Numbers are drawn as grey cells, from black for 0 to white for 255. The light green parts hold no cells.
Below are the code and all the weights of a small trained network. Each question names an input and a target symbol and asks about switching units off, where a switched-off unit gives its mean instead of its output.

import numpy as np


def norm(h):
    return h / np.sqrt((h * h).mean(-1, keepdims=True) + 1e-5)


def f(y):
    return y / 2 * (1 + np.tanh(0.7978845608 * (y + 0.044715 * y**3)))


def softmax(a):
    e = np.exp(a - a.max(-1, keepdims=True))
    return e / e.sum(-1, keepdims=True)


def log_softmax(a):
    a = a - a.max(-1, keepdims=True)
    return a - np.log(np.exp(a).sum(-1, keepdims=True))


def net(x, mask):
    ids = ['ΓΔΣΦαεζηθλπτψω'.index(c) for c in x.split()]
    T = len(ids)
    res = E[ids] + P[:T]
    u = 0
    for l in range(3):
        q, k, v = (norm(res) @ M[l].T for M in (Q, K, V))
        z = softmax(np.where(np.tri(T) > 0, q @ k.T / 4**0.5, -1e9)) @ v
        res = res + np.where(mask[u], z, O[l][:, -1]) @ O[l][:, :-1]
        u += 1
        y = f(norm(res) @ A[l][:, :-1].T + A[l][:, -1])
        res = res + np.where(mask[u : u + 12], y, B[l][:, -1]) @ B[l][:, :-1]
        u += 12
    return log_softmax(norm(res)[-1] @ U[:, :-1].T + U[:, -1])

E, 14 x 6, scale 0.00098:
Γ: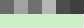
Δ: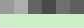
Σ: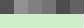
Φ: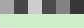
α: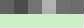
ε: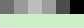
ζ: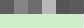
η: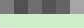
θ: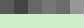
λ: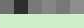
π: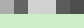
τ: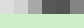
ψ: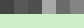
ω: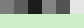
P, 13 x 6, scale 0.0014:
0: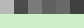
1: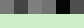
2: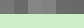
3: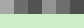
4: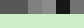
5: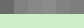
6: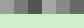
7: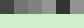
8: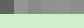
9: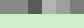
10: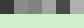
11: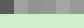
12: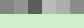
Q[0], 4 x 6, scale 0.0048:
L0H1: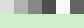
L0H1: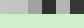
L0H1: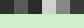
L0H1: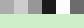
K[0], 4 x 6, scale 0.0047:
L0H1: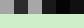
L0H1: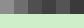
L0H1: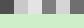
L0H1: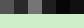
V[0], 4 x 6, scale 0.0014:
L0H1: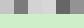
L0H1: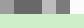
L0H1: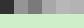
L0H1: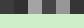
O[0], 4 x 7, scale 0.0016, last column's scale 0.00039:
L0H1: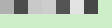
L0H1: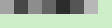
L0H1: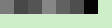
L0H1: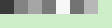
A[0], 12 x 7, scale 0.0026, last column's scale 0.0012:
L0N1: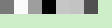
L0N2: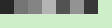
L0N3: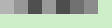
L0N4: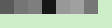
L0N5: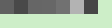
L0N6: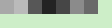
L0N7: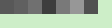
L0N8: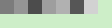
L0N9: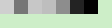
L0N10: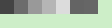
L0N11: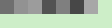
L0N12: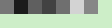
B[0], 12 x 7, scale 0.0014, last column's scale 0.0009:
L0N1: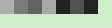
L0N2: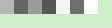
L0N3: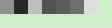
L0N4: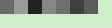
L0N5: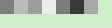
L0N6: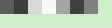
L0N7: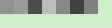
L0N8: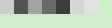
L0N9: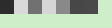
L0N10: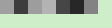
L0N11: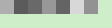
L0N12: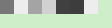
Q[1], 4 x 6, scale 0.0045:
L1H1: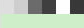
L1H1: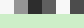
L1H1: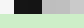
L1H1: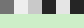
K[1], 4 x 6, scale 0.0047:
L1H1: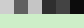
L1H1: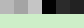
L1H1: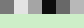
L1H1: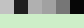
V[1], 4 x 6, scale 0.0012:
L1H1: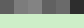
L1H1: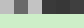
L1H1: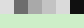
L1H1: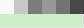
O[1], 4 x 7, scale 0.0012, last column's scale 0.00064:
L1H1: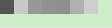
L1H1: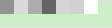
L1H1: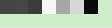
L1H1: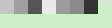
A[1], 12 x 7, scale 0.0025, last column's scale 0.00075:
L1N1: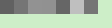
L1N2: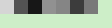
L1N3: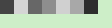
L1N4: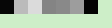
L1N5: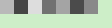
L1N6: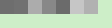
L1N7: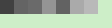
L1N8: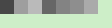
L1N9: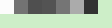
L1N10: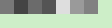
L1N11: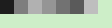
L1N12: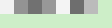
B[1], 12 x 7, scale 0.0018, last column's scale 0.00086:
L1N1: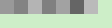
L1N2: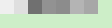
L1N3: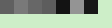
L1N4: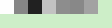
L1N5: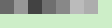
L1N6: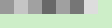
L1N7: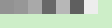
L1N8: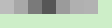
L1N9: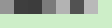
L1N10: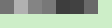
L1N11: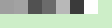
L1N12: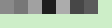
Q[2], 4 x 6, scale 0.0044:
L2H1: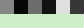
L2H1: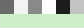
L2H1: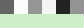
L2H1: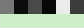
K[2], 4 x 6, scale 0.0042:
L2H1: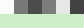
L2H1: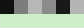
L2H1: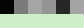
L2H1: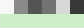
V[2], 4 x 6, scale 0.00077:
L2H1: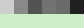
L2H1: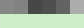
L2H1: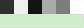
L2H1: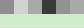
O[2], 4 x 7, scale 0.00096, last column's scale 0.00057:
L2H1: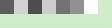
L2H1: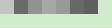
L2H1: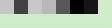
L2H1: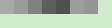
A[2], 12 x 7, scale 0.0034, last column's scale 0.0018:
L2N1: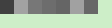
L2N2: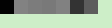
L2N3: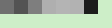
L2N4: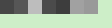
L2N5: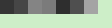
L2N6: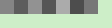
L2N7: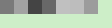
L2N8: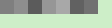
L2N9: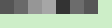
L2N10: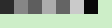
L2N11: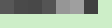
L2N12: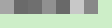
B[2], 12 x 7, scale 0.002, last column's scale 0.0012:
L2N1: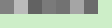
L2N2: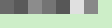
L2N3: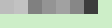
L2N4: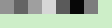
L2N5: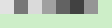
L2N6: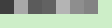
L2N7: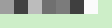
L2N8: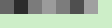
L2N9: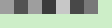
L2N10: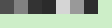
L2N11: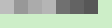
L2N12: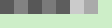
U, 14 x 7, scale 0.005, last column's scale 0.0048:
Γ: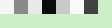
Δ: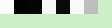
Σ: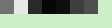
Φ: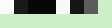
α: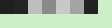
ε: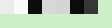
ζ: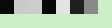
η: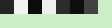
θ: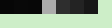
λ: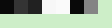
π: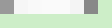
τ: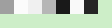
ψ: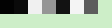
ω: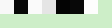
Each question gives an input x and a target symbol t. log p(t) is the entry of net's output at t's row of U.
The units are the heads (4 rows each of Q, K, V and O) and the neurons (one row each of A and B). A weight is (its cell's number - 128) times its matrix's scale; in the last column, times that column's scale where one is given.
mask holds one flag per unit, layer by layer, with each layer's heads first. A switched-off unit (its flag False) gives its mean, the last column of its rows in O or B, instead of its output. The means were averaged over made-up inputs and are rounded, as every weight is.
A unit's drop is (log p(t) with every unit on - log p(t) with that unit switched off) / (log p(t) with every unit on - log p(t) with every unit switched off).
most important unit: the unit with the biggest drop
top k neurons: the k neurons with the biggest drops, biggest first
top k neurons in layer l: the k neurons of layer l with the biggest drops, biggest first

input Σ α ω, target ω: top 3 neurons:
[L1N4, L2N9, L2N6]
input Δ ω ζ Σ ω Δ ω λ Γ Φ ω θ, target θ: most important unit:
L0N12
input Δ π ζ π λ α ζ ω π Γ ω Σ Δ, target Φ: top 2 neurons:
[L1N9, L1N12]
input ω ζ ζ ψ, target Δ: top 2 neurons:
[L1N2, L1N11]
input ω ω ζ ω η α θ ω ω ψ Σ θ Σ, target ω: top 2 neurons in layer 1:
[L1N4, L1N11]
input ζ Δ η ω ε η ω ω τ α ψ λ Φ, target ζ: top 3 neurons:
[L1N12, L0N9, L2N6]
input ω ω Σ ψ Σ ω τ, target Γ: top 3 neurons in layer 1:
[L1N12, L1N11, L1N9]
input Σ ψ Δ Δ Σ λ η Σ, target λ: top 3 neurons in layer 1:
[L1N4, L1N11, L1N2]
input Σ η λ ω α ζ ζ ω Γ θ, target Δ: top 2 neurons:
[L1N2, L1N11]
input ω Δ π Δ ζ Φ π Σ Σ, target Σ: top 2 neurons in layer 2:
[L2N5, L2N2]
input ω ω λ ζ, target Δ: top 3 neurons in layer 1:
[L1N2, L1N11, L1N9]
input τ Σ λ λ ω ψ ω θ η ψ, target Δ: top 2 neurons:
[L1N2, L0N8]
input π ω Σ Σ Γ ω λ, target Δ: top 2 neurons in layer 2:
[L2N12, L2N5]
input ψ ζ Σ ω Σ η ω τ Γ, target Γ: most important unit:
L0N12
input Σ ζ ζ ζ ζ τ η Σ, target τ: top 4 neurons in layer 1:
[L1N9, L1N4, L1N12, L1N2]
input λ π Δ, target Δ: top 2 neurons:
[L0N1, L0N2]
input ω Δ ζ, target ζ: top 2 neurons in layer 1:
[L1N10, L1N2]
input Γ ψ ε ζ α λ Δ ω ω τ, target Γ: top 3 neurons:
[L1N12, L0N12, L1N9]
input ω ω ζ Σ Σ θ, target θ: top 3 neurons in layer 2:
[L2N2, L2N8, L2N4]
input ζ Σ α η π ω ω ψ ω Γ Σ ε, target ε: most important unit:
L1N4
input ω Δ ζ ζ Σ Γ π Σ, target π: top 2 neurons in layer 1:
[L1N9, L1N4]
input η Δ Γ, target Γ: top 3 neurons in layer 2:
[L2N4, L2N7, L2N5]
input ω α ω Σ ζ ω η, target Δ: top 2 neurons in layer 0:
[L0N2, L0N12]
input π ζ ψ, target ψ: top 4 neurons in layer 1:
[L1N10, L1N9, L1N3, L1N2]
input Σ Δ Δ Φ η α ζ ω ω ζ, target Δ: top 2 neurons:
[L1N2, L0N12]
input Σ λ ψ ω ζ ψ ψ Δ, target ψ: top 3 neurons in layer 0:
[L0N6, L0N10, L0N8]
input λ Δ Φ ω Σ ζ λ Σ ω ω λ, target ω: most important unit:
L0H1
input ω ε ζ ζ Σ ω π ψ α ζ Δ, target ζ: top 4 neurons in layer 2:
[L2N5, L2N4, L2N2, L2N11]
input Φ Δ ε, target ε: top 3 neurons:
[L1N4, L0N9, L1N11]
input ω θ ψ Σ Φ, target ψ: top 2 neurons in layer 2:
[L2N2, L2N6]
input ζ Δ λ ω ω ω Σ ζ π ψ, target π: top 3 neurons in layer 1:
[L1N4, L1N11, L1N2]
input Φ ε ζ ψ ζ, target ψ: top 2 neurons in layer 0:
[L0N10, L0N8]
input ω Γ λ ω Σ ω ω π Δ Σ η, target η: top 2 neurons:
[L1N4, L0N12]
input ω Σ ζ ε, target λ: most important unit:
L0N9
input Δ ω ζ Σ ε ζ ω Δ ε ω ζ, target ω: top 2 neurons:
[L2N5, L2N4]
